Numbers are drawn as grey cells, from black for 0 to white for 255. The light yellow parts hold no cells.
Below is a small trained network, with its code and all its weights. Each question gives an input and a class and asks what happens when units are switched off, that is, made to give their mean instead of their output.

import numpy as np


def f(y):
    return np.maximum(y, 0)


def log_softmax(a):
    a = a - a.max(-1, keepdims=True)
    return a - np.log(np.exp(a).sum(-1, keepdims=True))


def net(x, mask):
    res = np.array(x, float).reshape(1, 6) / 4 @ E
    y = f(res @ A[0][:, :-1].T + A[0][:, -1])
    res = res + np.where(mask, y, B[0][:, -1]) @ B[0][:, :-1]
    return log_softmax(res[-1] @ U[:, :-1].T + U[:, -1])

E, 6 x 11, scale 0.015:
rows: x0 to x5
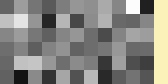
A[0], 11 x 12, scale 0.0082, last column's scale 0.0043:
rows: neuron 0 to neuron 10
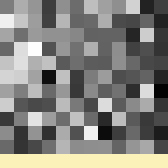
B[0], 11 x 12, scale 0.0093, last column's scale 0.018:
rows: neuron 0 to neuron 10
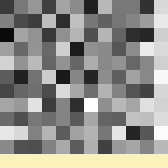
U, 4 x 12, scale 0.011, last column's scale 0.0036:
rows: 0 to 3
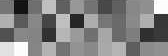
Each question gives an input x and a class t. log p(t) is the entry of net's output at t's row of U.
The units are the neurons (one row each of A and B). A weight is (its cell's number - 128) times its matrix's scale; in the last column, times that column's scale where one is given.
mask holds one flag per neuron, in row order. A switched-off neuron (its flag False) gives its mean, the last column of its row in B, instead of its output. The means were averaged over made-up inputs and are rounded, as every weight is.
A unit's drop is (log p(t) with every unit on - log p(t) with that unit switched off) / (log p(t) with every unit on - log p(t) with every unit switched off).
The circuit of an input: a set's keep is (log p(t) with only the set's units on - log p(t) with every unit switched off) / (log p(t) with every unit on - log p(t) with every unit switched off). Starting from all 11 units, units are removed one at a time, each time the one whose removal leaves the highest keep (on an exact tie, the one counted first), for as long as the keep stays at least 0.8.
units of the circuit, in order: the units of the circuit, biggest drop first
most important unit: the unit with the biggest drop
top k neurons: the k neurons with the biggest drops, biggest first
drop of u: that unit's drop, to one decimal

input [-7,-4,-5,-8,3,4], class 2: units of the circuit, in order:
neuron 2
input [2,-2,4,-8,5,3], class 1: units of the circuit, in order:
neuron 8; neuron 5
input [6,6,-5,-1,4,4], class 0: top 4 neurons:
neuron 5; neuron 1; neuron 2; neuron 6
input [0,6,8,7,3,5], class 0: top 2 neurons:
neuron 5; neuron 1
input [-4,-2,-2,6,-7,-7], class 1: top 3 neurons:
neuron 9; neuron 7; neuron 1
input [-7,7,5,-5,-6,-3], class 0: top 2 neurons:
neuron 1; neuron 5
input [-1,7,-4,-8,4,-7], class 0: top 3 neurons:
neuron 5; neuron 1; neuron 9
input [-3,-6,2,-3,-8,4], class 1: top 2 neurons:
neuron 5; neuron 1
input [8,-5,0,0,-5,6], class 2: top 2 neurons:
neuron 0; neuron 5
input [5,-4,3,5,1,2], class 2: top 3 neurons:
neuron 5; neuron 1; neuron 0
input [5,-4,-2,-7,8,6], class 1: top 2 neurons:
neuron 8; neuron 3
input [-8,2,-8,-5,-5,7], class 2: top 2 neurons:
neuron 6; neuron 2
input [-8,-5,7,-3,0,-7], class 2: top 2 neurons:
neuron 2; neuron 9
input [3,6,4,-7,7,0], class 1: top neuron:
neuron 3
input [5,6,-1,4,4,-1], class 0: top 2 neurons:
neuron 5; neuron 1
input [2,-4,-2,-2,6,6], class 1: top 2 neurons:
neuron 8; neuron 5
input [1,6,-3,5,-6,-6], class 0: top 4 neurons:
neuron 1; neuron 5; neuron 9; neuron 3
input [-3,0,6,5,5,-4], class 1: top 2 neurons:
neuron 9; neuron 8
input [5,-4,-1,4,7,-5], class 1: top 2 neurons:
neuron 8; neuron 9
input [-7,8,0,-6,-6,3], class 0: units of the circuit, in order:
neuron 5
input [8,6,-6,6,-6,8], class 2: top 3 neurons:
neuron 0; neuron 5; neuron 4
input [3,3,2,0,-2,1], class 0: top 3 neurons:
neuron 2; neuron 6; neuron 5
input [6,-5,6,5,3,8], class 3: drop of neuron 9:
1.3
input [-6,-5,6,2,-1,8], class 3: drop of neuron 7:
0.0
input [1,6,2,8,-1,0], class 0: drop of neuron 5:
0.3
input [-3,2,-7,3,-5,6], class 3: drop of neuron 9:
1.0
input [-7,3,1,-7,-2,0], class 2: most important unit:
neuron 2
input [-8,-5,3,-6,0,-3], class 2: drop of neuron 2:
0.3
